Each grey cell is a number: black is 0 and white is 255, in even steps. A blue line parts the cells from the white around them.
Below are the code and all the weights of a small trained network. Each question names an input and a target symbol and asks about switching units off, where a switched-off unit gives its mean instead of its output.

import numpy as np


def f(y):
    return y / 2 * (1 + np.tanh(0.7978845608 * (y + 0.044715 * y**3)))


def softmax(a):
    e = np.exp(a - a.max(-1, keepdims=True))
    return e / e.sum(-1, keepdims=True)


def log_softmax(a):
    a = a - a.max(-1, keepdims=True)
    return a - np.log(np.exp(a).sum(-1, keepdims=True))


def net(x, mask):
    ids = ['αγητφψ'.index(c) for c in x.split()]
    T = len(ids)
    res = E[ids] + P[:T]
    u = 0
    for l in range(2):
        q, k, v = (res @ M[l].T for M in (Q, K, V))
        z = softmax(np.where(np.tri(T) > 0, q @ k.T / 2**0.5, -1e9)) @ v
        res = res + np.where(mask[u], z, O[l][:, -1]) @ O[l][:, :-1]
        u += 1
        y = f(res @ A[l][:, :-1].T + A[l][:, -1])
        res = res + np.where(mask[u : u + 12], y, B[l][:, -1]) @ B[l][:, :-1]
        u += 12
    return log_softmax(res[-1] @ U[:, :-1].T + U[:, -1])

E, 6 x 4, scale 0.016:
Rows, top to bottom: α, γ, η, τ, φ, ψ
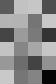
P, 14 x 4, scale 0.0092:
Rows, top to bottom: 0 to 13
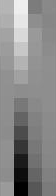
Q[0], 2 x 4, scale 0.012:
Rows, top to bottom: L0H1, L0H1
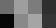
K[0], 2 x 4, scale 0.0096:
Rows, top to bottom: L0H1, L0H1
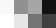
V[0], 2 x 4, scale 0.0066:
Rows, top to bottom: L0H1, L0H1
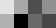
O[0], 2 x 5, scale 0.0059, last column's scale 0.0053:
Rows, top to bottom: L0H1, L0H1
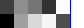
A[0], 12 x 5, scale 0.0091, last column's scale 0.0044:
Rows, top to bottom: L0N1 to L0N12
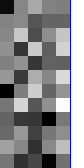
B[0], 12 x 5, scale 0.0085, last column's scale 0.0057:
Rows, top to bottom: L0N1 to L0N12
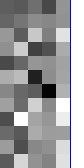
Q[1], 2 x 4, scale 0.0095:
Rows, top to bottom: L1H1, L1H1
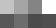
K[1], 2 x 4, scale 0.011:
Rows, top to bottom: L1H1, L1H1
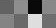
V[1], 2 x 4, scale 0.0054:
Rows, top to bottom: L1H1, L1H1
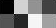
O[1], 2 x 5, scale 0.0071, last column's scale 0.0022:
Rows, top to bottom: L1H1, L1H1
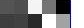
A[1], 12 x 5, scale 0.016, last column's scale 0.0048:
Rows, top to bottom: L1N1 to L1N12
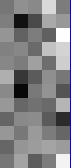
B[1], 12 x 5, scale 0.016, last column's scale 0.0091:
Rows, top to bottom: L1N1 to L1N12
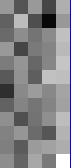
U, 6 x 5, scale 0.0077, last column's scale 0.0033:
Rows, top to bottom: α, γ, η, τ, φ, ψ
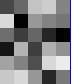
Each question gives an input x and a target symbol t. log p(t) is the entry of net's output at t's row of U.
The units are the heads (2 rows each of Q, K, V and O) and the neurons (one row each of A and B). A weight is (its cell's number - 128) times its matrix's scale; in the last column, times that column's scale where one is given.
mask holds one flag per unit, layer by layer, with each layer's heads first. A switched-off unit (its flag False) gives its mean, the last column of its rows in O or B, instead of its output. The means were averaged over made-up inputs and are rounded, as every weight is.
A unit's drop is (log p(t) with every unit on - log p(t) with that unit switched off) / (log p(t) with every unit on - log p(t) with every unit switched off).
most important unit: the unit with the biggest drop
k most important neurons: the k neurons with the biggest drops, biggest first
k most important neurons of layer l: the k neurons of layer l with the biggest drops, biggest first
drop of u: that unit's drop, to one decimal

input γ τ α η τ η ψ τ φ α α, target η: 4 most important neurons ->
L0N7, L0N1, L1N6, L1N12
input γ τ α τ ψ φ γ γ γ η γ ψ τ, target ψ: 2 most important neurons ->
L0N4, L0N6
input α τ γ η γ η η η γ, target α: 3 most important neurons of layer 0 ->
L0N9, L0N12, L0N4
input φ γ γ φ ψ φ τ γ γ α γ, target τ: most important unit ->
L0N9
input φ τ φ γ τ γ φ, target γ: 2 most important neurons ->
L0N7, L1N4
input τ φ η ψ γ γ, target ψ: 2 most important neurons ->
L0N8, L0N3
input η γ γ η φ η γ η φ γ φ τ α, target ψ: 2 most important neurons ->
L1N12, L1N6
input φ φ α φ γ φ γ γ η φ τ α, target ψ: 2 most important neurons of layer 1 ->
L1N6, L1N4
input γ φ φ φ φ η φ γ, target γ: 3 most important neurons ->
L1N1, L0N7, L1N4
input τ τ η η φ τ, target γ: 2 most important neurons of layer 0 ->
L0N7, L0N1
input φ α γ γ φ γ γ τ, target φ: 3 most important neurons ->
L0N9, L0N12, L1N6
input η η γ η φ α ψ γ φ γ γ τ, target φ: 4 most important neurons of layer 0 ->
L0N9, L0N12, L0N6, L0N4
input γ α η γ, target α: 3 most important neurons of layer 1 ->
L1N7, L1N2, L1N11
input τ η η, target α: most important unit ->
L0H1
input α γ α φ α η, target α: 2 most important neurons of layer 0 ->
L0N9, L0N12
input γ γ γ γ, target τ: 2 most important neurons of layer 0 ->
L0N9, L0N12
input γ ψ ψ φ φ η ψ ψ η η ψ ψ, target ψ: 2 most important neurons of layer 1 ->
L1N12, L1N6
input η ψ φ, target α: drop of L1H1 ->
0.6
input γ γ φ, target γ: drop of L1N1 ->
0.2
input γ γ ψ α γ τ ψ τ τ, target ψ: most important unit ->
L1H1
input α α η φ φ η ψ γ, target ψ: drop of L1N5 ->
0.0
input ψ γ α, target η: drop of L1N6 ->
0.1
